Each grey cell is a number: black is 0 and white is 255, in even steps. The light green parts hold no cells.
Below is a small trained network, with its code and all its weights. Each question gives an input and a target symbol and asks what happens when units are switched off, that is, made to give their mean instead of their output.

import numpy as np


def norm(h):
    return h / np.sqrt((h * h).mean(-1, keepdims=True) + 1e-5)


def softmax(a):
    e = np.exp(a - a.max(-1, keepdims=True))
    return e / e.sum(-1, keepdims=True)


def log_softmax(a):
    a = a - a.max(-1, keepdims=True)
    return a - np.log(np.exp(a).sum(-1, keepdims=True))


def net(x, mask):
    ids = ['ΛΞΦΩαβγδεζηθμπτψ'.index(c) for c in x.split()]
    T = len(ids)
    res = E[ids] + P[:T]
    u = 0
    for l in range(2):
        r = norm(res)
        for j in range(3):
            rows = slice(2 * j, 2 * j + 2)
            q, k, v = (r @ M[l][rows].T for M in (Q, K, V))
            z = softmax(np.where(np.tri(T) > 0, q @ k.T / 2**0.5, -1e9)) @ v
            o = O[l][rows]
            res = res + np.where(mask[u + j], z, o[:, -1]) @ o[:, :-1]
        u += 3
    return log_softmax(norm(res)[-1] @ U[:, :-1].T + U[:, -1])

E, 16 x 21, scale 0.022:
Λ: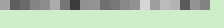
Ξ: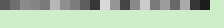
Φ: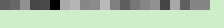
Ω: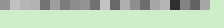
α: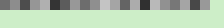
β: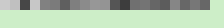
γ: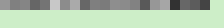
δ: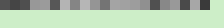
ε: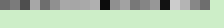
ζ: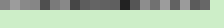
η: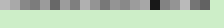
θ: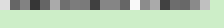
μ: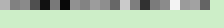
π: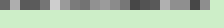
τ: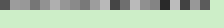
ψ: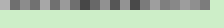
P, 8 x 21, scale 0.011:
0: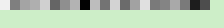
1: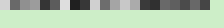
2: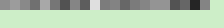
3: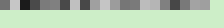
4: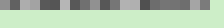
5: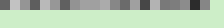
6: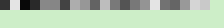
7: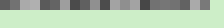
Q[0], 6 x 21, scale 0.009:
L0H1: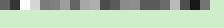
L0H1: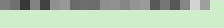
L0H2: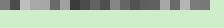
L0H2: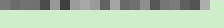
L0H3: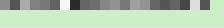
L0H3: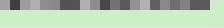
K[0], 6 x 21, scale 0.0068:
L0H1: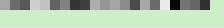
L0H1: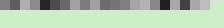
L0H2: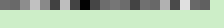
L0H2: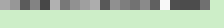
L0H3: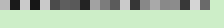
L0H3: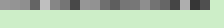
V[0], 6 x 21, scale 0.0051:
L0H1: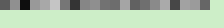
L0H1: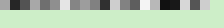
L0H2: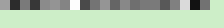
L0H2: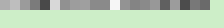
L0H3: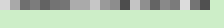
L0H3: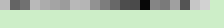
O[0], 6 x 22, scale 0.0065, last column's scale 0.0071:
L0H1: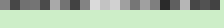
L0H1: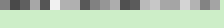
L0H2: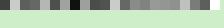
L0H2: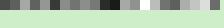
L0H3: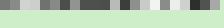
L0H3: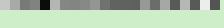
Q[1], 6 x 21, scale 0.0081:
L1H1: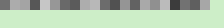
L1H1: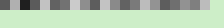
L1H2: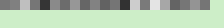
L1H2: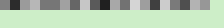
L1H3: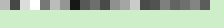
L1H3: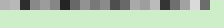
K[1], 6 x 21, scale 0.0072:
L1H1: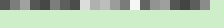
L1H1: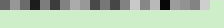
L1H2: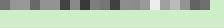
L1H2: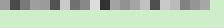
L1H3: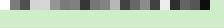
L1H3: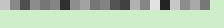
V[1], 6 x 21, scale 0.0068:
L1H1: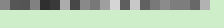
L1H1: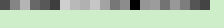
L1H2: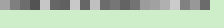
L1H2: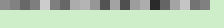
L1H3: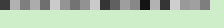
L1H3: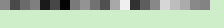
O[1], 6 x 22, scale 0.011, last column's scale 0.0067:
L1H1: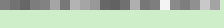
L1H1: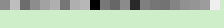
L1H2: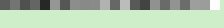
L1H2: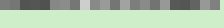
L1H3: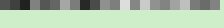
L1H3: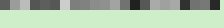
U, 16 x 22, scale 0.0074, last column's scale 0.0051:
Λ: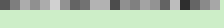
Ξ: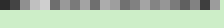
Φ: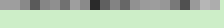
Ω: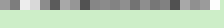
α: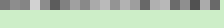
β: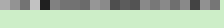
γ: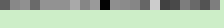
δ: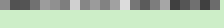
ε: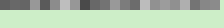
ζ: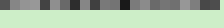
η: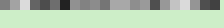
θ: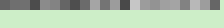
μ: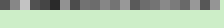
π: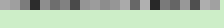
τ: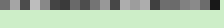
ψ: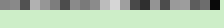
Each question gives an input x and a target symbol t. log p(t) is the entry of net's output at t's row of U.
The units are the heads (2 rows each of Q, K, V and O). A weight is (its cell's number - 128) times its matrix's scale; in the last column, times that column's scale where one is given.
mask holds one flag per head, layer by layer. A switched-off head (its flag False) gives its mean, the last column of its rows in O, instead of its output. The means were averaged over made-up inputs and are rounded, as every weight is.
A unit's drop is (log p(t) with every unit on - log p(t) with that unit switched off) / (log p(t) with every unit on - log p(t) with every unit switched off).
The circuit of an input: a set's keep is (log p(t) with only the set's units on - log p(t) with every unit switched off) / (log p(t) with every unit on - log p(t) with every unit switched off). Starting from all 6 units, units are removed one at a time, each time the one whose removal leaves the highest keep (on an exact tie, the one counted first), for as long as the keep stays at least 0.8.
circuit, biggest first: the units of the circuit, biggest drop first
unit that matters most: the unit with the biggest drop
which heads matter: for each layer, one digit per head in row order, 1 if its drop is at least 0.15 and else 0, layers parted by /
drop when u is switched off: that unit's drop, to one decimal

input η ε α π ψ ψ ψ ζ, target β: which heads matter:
010 / 000
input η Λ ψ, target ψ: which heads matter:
010 / 010
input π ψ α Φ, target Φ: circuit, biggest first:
L1H1
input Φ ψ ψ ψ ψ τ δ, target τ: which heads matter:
000 / 001
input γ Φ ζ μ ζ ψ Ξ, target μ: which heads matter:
100 / 001
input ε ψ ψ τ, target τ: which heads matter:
000 / 001
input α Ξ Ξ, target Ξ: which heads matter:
001 / 000
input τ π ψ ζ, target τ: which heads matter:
000 / 001
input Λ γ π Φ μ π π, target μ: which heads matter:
110 / 001
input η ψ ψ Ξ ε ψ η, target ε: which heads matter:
000 / 001
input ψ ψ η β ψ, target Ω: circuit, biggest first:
L0H3, L1H2
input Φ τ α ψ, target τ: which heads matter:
100 / 001
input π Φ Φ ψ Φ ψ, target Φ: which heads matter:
000 / 100
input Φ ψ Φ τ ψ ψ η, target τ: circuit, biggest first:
L1H3
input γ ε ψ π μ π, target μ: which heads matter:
010 / 001
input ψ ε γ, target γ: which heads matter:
110 / 000
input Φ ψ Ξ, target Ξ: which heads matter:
101 / 000
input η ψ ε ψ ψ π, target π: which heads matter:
100 / 000
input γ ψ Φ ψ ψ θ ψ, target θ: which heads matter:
000 / 100
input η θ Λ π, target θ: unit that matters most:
L1H1
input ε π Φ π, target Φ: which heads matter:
000 / 000
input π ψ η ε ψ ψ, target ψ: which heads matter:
010 / 000
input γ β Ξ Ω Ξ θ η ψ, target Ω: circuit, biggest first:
L1H2, L0H3
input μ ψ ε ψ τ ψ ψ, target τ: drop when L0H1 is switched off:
0.2
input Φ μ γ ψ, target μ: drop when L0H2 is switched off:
0.0
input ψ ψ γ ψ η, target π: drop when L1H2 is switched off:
0.5
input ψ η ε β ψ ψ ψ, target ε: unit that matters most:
L1H3
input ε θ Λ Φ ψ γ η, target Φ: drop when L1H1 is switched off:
0.1
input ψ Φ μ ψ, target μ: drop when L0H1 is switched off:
0.3
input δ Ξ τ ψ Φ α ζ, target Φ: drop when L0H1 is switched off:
0.2
